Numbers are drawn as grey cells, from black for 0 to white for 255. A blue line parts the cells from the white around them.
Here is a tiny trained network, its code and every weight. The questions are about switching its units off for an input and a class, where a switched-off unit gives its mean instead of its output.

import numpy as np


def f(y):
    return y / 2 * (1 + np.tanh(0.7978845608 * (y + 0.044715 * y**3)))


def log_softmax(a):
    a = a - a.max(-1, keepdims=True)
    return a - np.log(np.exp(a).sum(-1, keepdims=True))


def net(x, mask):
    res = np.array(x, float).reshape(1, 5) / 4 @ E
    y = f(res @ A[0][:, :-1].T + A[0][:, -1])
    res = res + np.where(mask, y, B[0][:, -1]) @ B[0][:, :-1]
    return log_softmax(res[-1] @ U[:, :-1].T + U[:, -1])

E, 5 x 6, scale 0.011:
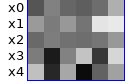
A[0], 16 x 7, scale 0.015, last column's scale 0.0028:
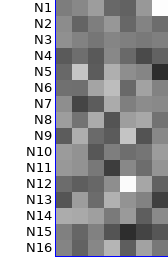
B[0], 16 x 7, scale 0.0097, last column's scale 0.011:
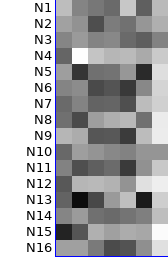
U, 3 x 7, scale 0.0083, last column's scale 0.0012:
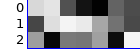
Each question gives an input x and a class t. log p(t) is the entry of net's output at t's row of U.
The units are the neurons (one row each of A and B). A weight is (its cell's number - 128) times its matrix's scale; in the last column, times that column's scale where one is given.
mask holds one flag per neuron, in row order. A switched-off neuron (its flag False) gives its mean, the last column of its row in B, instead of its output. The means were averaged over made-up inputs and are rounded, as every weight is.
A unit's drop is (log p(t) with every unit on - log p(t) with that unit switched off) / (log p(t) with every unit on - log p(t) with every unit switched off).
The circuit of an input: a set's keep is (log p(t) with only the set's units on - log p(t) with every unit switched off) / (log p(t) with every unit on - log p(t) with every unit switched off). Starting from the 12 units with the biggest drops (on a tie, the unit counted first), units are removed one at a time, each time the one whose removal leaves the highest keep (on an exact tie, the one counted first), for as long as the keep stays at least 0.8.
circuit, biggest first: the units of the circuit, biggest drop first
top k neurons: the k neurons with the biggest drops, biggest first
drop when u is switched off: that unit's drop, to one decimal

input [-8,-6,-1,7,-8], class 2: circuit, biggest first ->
N13
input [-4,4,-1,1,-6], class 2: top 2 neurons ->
N13; N5
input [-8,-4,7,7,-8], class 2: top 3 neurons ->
N13; N5; N9
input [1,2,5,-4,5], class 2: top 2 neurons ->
N8; N16
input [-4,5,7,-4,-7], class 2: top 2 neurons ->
N5; N13
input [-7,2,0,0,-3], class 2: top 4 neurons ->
N4; N15; N5; N13
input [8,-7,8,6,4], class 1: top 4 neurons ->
N15; N4; N9; N11
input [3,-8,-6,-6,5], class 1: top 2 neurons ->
N15; N4
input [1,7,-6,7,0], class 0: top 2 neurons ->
N6; N16
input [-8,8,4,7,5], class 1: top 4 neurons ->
N8; N12; N9; N11
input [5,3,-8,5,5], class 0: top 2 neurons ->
N13; N15
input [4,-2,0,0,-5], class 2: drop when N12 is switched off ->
0.1
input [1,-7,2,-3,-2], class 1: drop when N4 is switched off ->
0.2
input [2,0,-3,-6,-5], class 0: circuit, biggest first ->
N9
